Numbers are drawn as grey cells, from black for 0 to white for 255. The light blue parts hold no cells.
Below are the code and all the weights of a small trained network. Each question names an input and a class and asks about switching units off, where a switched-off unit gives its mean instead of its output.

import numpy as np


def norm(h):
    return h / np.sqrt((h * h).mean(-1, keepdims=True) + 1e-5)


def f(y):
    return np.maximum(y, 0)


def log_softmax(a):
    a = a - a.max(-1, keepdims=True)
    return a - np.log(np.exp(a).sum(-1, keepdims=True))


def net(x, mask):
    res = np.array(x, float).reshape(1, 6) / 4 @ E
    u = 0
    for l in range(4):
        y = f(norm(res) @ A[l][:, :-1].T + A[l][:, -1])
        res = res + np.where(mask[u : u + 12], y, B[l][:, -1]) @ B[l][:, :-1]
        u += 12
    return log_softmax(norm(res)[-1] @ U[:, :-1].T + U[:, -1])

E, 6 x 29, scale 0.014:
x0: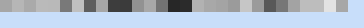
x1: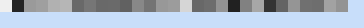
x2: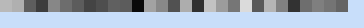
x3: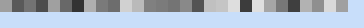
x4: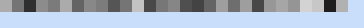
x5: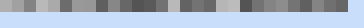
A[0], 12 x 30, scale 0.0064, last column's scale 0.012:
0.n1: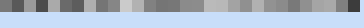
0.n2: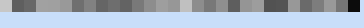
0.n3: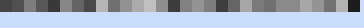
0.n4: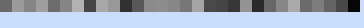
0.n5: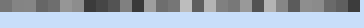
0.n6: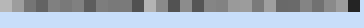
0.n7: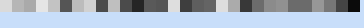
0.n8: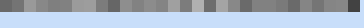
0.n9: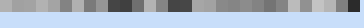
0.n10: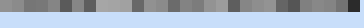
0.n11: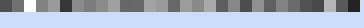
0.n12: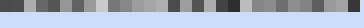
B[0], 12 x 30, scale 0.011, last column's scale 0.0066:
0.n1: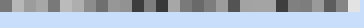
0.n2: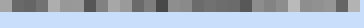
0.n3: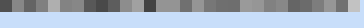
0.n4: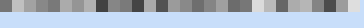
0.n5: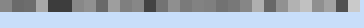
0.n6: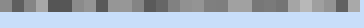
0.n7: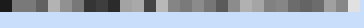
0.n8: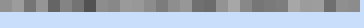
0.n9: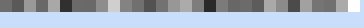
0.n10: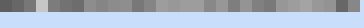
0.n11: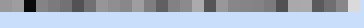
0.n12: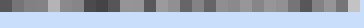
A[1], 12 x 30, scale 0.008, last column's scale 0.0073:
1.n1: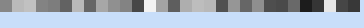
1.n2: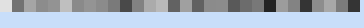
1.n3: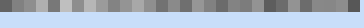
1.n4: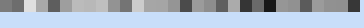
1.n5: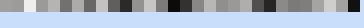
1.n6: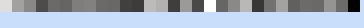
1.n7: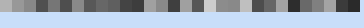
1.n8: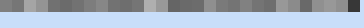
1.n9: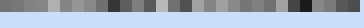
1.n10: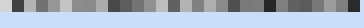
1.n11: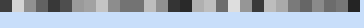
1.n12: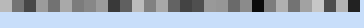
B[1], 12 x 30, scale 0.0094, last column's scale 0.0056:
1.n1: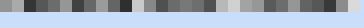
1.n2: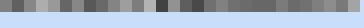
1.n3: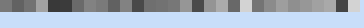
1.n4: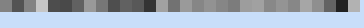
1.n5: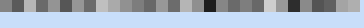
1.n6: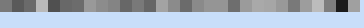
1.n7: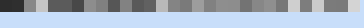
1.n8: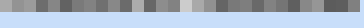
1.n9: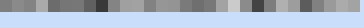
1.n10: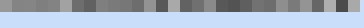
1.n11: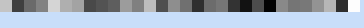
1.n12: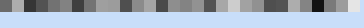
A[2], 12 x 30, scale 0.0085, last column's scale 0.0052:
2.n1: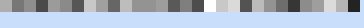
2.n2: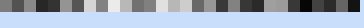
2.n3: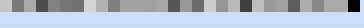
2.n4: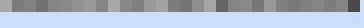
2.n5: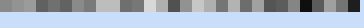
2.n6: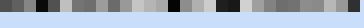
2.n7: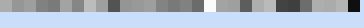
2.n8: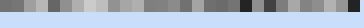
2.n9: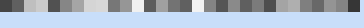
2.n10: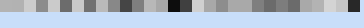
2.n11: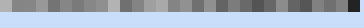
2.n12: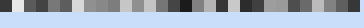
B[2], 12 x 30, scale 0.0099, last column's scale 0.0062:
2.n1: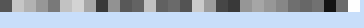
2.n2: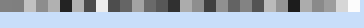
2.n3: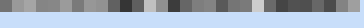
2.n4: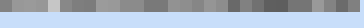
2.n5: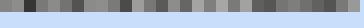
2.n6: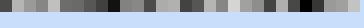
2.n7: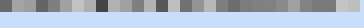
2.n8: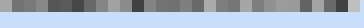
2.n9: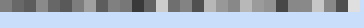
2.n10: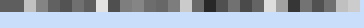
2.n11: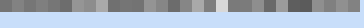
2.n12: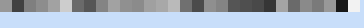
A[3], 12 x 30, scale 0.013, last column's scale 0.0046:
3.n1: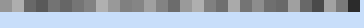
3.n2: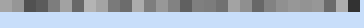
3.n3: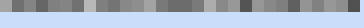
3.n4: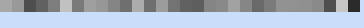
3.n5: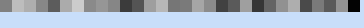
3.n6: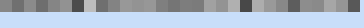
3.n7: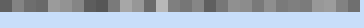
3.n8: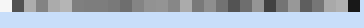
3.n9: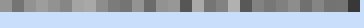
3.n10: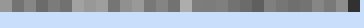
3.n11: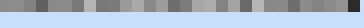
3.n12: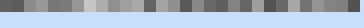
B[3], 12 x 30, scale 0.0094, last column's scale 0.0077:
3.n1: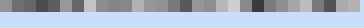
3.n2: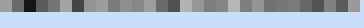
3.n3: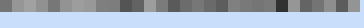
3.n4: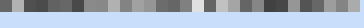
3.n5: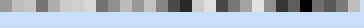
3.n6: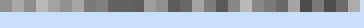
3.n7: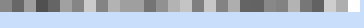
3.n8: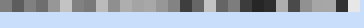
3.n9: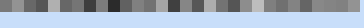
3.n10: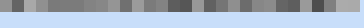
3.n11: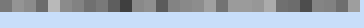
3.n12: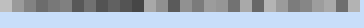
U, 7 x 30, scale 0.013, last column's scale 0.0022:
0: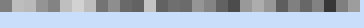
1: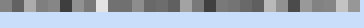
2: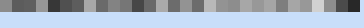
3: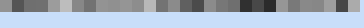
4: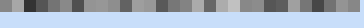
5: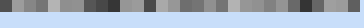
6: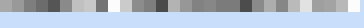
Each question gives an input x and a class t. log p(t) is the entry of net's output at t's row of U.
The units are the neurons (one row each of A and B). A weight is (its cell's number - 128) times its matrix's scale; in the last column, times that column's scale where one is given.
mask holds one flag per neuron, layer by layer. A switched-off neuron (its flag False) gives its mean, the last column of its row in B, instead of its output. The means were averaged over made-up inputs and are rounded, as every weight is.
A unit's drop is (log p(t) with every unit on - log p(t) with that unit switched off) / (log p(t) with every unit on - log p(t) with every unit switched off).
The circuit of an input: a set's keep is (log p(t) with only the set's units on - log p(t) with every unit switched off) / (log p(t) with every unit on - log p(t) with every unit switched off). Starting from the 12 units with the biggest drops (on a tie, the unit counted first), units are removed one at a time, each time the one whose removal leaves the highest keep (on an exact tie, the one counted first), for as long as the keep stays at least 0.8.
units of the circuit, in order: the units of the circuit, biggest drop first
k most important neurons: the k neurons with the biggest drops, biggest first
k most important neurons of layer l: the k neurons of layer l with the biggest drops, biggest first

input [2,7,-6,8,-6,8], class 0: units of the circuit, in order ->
[2.n1]
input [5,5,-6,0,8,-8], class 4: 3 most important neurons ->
[1.n12 0.n7 3.n4]
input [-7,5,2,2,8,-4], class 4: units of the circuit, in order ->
[1.n12 3.n4]
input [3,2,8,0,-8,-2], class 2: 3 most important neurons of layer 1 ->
[1.n7 1.n6 1.n12]
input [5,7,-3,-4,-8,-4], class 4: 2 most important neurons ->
[1.n1 0.n11]
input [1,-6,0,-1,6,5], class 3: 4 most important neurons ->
[1.n11 2.n12 0.n11 1.n1]
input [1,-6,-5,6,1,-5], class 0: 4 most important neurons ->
[2.n1 0.n1 2.n7 3.n8]
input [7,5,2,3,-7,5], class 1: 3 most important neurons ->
[2.n10 0.n9 1.n12]
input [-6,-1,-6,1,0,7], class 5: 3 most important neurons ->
[0.n7 0.n9 1.n9]
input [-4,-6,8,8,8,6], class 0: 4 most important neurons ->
[2.n1 0.n11 1.n1 3.n6]
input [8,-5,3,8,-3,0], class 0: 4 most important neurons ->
[2.n1 0.n1 2.n3 2.n7]
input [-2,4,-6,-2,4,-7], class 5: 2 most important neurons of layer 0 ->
[0.n3 0.n12]
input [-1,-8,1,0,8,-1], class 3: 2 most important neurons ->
[1.n11 2.n12]
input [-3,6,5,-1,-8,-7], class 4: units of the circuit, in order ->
[1.n1]
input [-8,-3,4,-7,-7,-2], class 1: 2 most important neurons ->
[2.n2 2.n1]
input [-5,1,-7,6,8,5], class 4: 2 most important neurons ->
[3.n4 1.n12]
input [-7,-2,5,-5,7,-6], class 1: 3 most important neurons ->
[2.n2 1.n1 0.n11]
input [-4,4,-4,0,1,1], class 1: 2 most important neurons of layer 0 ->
[0.n5 0.n6]
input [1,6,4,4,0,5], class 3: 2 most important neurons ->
[3.n8 0.n2]
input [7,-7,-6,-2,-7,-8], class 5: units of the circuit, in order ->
[2.n6]
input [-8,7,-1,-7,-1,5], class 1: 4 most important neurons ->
[2.n2 2.n1 0.n1 1.n11]
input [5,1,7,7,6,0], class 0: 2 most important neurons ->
[2.n1 0.n1]
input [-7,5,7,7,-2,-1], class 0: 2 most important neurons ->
[2.n1 0.n9]
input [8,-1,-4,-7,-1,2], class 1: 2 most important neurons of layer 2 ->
[2.n10 2.n1]
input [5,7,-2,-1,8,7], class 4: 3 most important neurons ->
[1.n12 1.n11 3.n4]
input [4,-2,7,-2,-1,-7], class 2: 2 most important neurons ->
[1.n7 0.n7]
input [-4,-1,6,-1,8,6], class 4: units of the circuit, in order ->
[1.n12]
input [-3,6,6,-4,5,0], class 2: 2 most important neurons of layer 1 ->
[1.n11 1.n6]
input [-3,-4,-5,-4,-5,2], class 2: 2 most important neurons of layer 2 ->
[2.n1 2.n9]
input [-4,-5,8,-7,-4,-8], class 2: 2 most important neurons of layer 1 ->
[1.n7 1.n6]
